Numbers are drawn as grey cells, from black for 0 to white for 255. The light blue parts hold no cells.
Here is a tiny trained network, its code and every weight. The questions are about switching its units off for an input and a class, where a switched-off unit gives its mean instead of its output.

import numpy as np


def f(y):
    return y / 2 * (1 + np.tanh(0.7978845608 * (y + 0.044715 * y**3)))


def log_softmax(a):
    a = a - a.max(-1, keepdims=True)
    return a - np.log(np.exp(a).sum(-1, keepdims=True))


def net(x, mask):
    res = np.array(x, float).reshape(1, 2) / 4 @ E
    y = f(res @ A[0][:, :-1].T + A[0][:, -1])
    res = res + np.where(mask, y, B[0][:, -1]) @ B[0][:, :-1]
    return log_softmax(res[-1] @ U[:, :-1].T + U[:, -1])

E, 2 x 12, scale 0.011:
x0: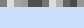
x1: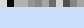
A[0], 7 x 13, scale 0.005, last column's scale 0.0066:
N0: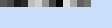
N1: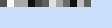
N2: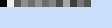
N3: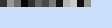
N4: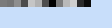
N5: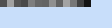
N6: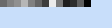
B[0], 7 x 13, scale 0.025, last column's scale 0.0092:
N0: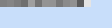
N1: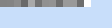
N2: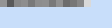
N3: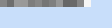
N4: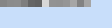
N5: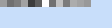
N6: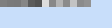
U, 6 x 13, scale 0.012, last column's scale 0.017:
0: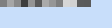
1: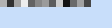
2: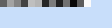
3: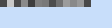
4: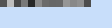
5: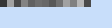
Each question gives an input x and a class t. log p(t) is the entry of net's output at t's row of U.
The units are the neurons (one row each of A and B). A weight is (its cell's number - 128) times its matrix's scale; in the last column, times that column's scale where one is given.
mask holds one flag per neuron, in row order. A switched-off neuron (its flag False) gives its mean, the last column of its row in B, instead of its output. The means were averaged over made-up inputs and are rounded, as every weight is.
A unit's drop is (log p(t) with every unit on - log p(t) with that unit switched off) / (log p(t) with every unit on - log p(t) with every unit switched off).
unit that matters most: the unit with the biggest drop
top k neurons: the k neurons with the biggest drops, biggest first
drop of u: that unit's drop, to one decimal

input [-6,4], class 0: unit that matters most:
N3
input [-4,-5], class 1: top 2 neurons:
[N3; N1]
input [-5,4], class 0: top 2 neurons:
[N3; N2]
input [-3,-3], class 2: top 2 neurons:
[N1; N6]
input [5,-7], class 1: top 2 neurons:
[N2; N3]
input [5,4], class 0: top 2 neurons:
[N3; N2]
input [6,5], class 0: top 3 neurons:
[N3; N1; N2]
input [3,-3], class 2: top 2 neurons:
[N4; N0]
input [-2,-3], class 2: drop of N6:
0.2
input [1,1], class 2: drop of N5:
0.1
